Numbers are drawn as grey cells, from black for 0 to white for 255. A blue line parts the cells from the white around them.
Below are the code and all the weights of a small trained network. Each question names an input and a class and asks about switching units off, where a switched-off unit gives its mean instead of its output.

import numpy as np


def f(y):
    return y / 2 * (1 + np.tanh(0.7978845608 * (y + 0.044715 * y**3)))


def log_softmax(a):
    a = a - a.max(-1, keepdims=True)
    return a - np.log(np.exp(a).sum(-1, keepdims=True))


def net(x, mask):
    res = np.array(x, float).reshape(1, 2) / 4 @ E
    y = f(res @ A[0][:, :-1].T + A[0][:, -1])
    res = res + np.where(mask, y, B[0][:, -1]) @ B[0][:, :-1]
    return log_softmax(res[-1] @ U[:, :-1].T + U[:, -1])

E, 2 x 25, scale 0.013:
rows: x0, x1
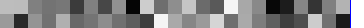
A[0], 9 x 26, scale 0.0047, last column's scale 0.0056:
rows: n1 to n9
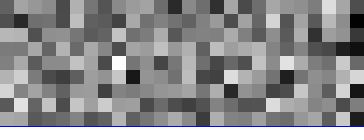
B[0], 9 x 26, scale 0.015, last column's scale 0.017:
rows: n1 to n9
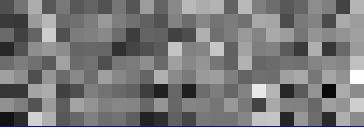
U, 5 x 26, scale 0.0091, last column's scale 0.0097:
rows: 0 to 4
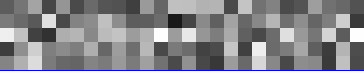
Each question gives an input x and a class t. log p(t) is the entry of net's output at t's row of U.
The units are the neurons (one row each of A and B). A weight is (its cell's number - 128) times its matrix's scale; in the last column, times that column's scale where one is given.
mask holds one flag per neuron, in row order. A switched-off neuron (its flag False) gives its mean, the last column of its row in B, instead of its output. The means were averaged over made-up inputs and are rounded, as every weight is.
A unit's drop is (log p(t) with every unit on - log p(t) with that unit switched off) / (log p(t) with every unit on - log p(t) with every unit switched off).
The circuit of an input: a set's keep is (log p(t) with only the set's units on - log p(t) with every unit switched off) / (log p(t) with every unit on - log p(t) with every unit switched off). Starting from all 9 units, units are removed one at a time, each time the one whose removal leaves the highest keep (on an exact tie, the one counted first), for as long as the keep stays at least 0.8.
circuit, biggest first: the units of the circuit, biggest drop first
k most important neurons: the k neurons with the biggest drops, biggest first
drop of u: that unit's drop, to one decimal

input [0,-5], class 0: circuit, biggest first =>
[n1]
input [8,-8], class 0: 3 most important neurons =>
[n1, n5, n8]
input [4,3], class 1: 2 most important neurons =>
[n1, n5]
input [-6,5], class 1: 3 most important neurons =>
[n1, n5, n2]
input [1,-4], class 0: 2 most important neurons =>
[n1, n5]
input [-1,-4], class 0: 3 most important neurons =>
[n6, n1, n5]
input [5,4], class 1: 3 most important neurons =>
[n1, n6, n5]
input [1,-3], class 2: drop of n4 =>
0.3
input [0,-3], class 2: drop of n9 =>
0.2
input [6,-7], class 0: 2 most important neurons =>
[n1, n5]
